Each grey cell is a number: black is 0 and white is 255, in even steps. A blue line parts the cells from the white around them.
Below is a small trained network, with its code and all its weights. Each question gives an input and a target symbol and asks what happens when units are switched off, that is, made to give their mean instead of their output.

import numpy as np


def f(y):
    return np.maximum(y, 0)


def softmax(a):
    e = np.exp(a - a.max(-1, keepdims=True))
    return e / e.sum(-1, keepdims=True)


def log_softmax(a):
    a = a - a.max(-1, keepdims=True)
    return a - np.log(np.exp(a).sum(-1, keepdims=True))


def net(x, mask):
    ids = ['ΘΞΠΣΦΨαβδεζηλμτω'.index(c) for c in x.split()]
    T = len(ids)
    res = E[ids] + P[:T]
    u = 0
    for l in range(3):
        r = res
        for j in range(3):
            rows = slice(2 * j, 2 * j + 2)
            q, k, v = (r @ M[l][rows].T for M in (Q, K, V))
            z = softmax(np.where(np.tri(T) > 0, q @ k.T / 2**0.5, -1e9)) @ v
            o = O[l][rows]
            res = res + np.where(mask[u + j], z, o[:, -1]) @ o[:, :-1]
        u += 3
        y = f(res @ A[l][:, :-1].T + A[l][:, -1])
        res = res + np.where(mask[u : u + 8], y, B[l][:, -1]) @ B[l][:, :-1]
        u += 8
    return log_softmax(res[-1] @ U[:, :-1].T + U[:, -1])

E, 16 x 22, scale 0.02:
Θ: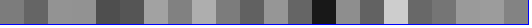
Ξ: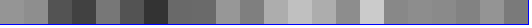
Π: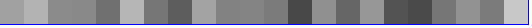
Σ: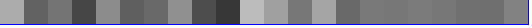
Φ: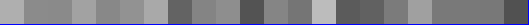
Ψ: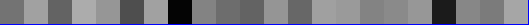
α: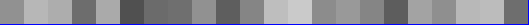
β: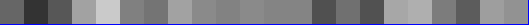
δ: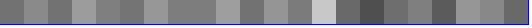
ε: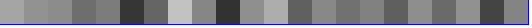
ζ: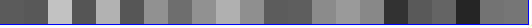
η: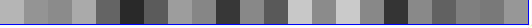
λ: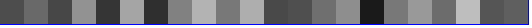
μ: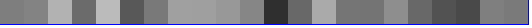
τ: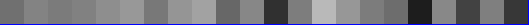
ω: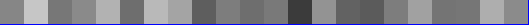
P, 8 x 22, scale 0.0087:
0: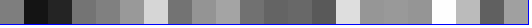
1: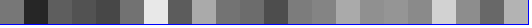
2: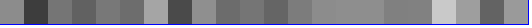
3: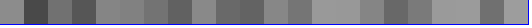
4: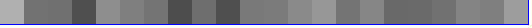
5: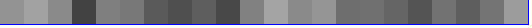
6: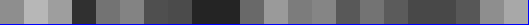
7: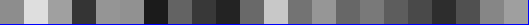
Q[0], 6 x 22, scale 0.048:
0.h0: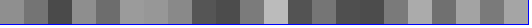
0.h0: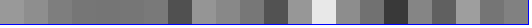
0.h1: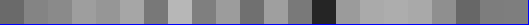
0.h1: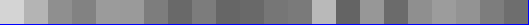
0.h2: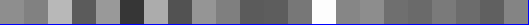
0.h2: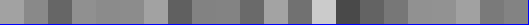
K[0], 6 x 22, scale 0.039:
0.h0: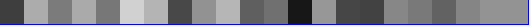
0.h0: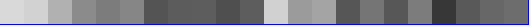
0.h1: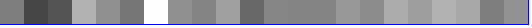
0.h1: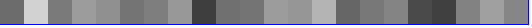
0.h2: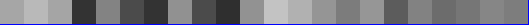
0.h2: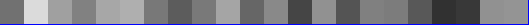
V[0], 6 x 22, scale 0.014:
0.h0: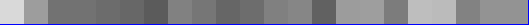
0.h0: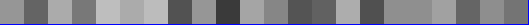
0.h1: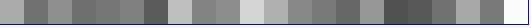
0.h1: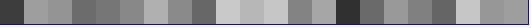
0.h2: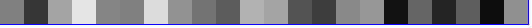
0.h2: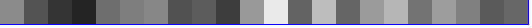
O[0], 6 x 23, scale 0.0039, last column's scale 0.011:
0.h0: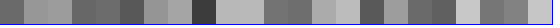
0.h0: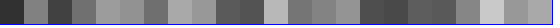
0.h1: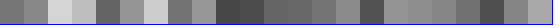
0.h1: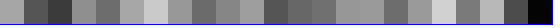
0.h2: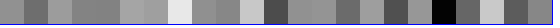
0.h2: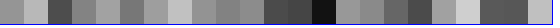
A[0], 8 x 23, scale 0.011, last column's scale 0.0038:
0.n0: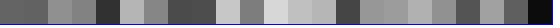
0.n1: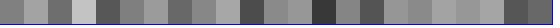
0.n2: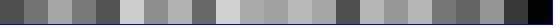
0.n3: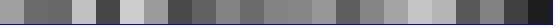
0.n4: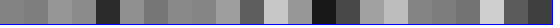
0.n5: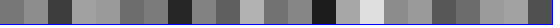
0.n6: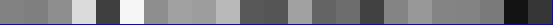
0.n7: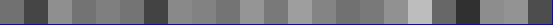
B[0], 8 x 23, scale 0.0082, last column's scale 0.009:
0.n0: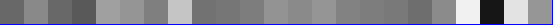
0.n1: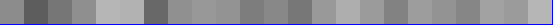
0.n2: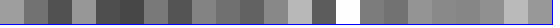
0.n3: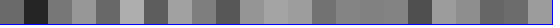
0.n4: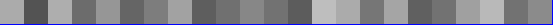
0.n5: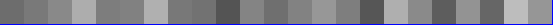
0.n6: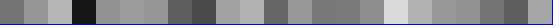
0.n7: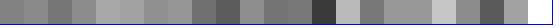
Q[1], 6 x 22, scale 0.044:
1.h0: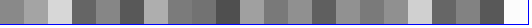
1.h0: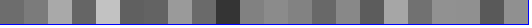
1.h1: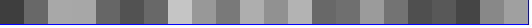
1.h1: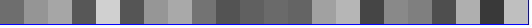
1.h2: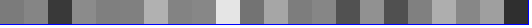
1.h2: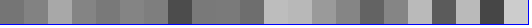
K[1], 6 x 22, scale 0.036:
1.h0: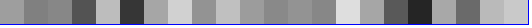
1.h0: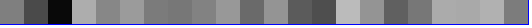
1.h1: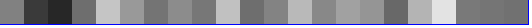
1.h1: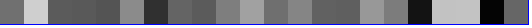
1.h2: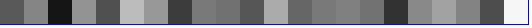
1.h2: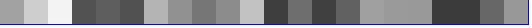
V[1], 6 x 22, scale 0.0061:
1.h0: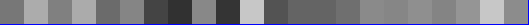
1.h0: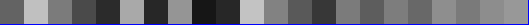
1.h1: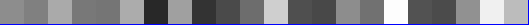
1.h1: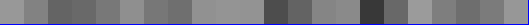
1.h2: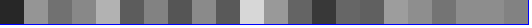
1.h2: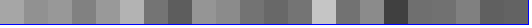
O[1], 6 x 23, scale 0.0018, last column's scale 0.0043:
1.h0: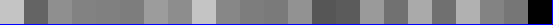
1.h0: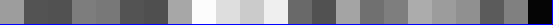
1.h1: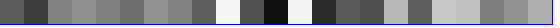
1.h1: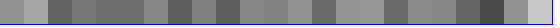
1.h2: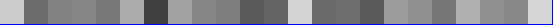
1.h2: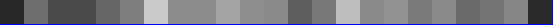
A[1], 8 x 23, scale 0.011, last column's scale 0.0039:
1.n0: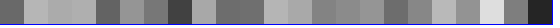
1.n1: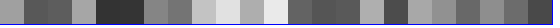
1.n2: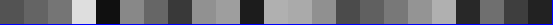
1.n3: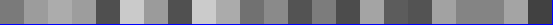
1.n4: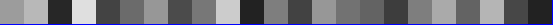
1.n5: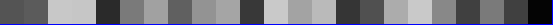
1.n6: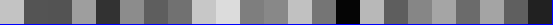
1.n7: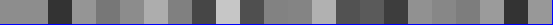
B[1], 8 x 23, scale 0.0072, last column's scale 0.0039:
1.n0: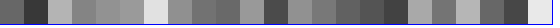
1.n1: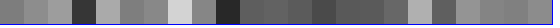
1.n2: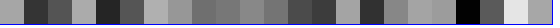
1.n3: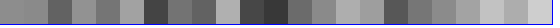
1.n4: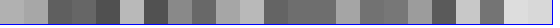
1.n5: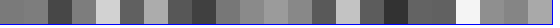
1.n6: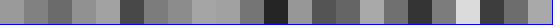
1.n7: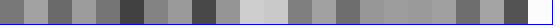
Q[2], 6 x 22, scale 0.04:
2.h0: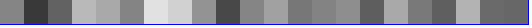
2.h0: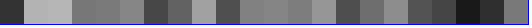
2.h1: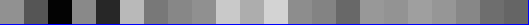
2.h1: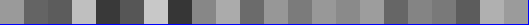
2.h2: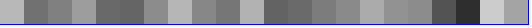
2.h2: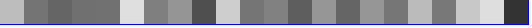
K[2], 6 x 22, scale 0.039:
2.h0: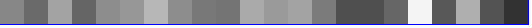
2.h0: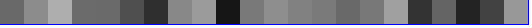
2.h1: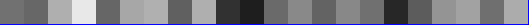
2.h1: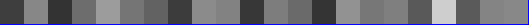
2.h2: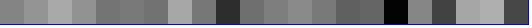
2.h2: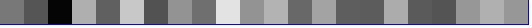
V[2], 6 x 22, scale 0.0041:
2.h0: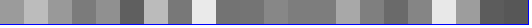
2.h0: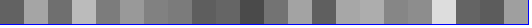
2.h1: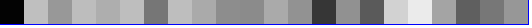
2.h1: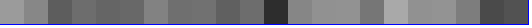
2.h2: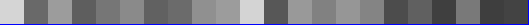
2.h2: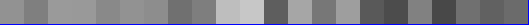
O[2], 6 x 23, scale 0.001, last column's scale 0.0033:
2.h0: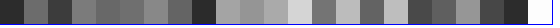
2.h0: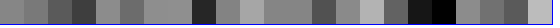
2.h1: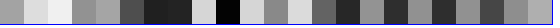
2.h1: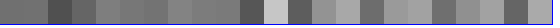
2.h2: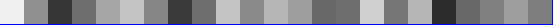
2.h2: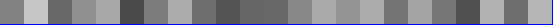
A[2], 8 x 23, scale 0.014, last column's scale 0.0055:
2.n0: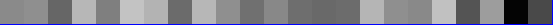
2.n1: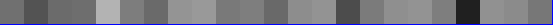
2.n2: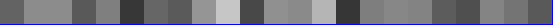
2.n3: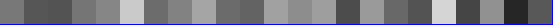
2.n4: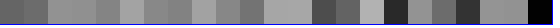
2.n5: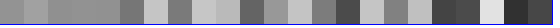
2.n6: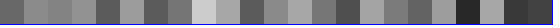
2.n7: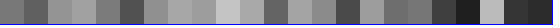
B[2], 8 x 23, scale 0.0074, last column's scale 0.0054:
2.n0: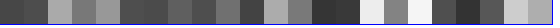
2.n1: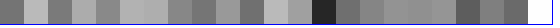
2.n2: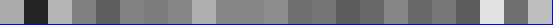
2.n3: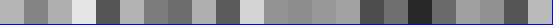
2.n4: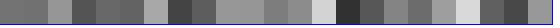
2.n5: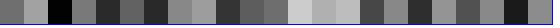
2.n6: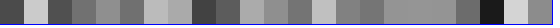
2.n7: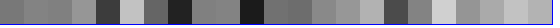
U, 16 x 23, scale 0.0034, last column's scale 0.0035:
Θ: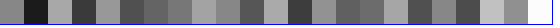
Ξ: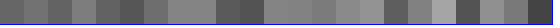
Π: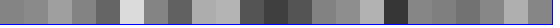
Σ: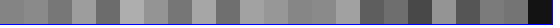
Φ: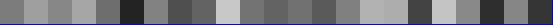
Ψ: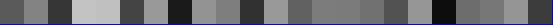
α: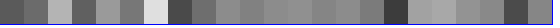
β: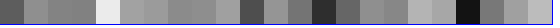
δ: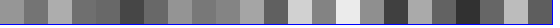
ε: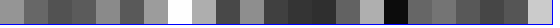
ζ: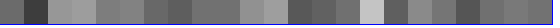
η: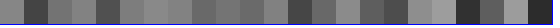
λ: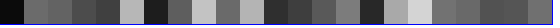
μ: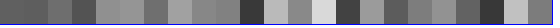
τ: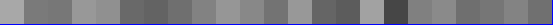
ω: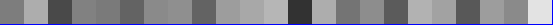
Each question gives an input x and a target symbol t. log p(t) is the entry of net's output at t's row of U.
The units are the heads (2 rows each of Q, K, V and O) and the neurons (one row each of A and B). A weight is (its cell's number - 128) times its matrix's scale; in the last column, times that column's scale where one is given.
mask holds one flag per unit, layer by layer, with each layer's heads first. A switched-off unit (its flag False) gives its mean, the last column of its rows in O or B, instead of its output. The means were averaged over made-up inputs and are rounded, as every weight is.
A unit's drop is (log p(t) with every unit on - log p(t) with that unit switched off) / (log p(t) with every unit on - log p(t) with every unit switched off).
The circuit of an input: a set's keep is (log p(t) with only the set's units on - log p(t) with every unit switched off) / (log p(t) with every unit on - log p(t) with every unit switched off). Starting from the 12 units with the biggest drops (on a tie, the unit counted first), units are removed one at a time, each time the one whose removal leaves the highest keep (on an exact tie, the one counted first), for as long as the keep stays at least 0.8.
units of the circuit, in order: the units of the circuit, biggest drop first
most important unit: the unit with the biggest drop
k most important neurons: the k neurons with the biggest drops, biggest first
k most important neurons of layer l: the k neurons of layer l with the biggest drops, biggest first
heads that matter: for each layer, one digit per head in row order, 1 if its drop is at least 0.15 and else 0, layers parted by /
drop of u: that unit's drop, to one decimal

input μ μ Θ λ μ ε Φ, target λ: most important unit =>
0.h2
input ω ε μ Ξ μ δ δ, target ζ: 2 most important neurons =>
2.n0, 0.n6
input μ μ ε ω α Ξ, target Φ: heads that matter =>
101 / 000 / 000
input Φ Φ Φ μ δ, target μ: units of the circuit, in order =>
0.n0, 0.h2
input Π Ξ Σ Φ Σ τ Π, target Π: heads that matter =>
010 / 000 / 000
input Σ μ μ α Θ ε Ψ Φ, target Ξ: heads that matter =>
011 / 000 / 000
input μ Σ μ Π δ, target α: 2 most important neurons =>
0.n6, 1.n5
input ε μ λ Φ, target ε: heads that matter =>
010 / 100 / 000
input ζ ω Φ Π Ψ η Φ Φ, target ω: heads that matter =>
011 / 000 / 000
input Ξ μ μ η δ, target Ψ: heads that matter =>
110 / 000 / 000
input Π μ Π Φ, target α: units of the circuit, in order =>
0.n6, 1.n5, 0.h1
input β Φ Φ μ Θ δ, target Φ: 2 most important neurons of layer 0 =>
0.n4, 0.n7
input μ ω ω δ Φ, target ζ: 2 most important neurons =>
2.n0, 0.n3
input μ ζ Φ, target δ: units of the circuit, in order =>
0.h2, 0.n2
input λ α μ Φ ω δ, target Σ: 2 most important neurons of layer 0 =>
0.n0, 0.n3
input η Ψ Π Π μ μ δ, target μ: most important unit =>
0.n0
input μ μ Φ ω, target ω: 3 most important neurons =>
1.n7, 0.n7, 1.n4
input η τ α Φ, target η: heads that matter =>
001 / 000 / 000
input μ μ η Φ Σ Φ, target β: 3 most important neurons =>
0.n6, 2.n0, 0.n1
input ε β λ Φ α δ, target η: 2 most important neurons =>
1.n2, 0.n3
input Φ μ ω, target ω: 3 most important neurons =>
1.n7, 1.n4, 0.n7
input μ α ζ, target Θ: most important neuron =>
2.n2
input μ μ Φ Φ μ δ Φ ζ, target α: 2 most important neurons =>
2.n4, 0.n7
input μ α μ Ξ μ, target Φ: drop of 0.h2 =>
1.0
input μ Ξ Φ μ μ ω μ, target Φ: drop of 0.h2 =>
1.1
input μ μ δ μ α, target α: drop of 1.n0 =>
0.8
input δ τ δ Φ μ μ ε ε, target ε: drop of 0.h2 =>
0.9
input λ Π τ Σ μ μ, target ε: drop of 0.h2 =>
1.1
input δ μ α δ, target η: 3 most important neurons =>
1.n2, 0.n3, 0.n7
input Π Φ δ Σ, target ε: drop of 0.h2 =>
0.9
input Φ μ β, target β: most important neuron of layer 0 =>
0.n5
